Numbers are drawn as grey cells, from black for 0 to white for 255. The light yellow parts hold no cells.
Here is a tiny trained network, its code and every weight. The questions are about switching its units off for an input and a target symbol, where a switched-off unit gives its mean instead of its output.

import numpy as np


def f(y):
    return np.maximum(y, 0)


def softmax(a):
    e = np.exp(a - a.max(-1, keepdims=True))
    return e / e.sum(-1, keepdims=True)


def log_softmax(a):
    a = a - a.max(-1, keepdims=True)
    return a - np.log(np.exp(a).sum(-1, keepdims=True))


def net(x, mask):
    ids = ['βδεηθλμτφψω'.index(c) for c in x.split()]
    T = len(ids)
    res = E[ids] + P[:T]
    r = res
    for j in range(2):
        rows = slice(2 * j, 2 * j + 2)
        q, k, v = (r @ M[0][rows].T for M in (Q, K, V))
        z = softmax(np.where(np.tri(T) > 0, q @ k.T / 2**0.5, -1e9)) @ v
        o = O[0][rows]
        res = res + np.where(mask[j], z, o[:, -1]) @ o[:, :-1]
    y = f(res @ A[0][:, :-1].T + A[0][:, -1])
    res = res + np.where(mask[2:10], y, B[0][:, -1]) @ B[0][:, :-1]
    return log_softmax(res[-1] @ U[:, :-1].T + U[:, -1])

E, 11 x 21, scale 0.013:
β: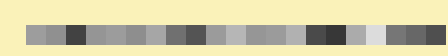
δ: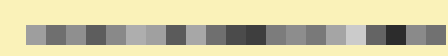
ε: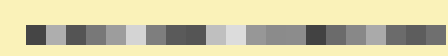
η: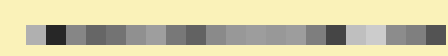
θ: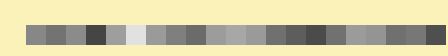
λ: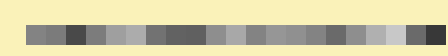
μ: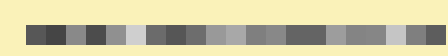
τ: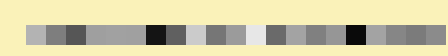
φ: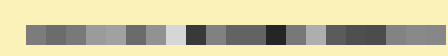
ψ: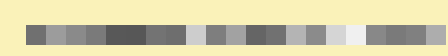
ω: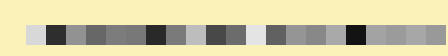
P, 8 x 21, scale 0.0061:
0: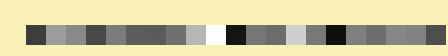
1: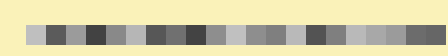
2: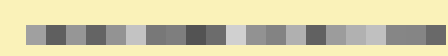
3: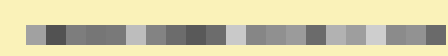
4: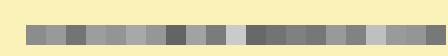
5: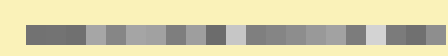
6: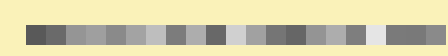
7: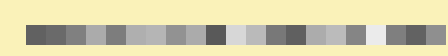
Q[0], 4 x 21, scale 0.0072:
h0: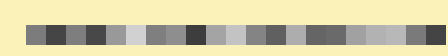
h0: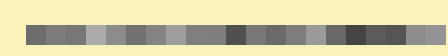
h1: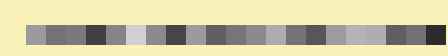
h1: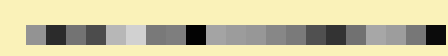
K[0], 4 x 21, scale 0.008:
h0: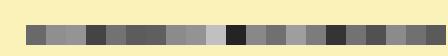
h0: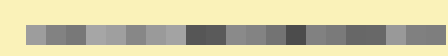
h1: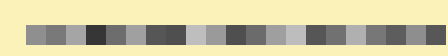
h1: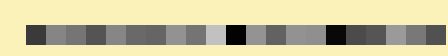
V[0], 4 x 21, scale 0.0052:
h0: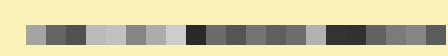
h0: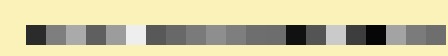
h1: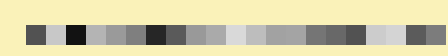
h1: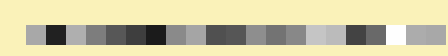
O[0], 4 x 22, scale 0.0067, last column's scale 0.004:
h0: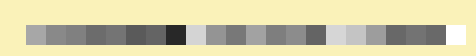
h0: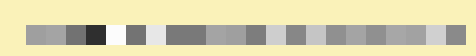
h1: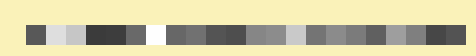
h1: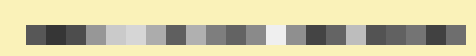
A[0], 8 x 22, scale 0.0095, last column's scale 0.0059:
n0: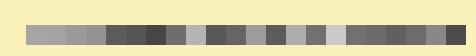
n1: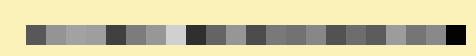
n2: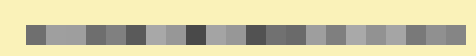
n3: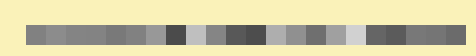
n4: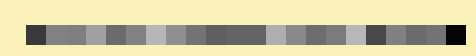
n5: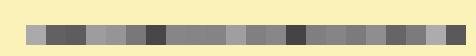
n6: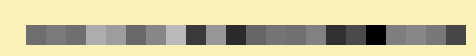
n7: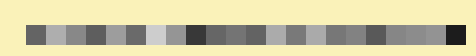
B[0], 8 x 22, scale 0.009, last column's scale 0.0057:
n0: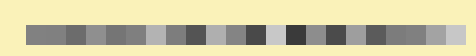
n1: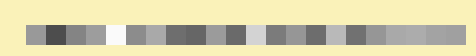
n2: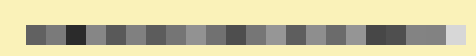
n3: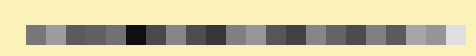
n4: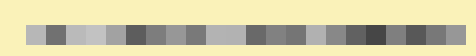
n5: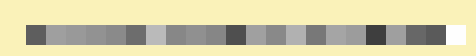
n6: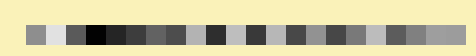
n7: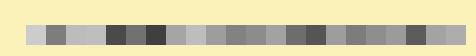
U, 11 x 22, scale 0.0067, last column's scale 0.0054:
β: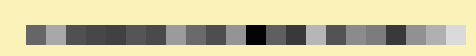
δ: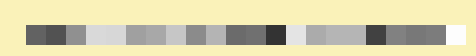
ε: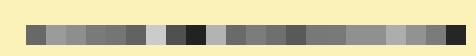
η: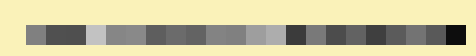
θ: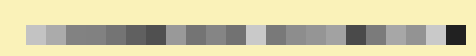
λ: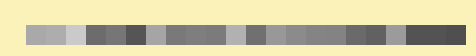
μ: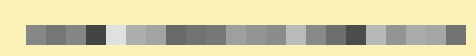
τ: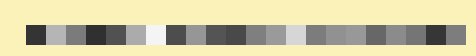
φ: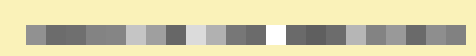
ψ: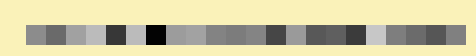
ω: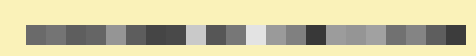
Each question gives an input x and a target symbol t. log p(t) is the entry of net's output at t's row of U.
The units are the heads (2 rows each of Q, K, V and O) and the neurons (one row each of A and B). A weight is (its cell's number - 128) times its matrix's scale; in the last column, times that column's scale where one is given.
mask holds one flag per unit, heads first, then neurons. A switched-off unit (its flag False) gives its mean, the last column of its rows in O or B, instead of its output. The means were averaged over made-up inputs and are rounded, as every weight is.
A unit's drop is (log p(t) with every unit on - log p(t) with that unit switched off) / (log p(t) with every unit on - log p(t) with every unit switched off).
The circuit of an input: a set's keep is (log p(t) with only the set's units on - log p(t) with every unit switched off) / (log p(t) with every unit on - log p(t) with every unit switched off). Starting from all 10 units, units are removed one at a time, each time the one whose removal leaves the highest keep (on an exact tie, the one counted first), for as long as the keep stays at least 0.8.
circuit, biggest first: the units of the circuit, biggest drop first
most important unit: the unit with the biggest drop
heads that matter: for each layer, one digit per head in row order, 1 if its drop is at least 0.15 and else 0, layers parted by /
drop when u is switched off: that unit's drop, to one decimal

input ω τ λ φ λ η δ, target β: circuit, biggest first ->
n3
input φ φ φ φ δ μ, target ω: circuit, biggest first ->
h0, n3
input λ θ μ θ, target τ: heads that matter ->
01
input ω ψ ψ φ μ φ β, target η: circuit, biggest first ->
h1, n3, n4
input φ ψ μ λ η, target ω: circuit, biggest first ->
h0, n3
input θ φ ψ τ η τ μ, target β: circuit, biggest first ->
h1, n2
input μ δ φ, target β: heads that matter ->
00
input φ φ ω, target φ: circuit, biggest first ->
n0, h0
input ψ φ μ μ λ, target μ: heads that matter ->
10
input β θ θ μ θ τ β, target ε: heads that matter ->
11
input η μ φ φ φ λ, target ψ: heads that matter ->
10
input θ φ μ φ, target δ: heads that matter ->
11
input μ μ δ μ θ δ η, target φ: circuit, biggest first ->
h0, n7, n3, n2
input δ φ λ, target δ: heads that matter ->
01
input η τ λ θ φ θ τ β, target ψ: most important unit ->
h0
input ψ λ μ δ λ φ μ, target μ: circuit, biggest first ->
n1, h0, n6
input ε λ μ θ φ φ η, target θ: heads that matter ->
11
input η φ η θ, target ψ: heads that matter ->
10
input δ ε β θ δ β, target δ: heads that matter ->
01
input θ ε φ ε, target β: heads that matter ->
11
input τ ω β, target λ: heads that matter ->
01
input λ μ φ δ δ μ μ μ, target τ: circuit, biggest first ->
h1
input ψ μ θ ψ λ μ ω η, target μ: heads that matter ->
10
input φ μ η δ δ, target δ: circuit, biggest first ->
h1, n5, n6
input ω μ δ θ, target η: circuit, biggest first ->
h1, n3, n4
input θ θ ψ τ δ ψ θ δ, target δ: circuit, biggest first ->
h0, h1, n3, n6
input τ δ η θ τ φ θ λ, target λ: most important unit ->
h1
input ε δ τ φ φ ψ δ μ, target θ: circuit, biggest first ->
h1, h0, n1, n7
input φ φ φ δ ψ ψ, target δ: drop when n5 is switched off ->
-0.1
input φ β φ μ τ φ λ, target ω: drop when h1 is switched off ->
0.2
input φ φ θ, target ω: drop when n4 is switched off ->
0.0
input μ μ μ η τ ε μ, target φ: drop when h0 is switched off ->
1.6
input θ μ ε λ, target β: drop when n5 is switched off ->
0.1
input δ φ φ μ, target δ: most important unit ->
h1
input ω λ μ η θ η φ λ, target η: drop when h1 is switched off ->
1.2
